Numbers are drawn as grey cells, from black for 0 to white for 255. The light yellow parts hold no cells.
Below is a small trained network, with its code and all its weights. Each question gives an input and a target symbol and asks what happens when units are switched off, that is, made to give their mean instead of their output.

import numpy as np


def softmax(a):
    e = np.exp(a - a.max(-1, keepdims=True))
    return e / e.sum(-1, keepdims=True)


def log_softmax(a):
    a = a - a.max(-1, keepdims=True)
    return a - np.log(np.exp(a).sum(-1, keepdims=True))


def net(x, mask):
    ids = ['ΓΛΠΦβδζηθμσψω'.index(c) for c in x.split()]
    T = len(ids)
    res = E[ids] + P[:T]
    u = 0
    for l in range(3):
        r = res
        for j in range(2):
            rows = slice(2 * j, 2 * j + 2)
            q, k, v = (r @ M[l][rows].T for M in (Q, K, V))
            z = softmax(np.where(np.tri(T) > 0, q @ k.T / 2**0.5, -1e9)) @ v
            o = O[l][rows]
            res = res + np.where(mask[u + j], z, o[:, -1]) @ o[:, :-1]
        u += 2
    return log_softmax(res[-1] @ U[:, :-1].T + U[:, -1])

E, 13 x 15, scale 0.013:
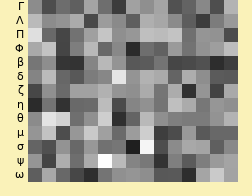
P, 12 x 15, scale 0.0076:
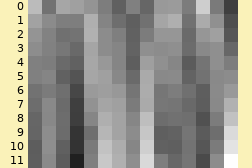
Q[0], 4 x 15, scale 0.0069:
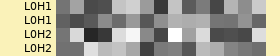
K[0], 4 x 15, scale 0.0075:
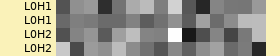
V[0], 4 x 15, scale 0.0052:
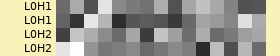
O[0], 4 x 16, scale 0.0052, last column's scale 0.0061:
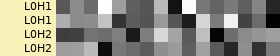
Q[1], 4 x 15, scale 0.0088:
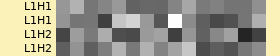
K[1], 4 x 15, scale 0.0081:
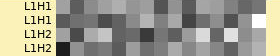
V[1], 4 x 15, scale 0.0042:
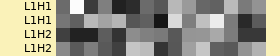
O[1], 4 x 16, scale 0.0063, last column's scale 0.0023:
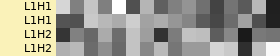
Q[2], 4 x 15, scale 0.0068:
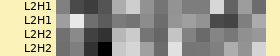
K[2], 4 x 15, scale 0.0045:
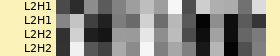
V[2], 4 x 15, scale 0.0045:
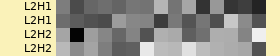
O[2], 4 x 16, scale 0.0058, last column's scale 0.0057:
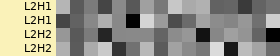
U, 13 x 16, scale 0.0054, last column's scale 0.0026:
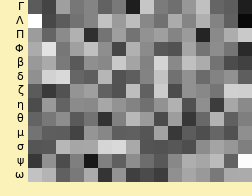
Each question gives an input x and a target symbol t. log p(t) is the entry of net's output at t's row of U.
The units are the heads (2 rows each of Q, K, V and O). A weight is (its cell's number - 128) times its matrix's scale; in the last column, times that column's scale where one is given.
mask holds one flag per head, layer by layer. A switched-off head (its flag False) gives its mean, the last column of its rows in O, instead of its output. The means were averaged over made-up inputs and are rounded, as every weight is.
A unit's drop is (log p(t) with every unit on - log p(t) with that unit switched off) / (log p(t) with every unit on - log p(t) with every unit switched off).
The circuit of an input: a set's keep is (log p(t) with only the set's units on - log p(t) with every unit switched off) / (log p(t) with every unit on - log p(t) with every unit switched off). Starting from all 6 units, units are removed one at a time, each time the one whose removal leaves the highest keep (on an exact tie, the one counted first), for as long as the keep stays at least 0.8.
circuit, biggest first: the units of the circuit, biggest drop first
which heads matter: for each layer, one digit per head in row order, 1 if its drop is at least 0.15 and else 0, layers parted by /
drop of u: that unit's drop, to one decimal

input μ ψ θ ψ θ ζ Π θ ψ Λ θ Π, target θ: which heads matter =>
11 / 01 / 00
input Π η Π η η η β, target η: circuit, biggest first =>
(L1H2 L2H2)
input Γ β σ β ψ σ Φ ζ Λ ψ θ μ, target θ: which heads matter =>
01 / 01 / 00
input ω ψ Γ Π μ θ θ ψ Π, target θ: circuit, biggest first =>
(L1H2 L0H2)
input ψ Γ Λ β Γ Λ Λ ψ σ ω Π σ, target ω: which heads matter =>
01 / 10 / 00
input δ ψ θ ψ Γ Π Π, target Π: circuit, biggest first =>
(L2H2)
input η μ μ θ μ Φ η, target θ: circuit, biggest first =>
(L1H2 L0H2)
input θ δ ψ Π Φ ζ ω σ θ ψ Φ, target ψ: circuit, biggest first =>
(L1H1 L2H1)
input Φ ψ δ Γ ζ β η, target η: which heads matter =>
10 / 01 / 01
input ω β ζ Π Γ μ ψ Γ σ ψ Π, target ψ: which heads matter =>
00 / 10 / 00
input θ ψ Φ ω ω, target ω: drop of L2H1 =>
0.0
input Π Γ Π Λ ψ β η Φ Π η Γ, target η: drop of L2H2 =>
0.4
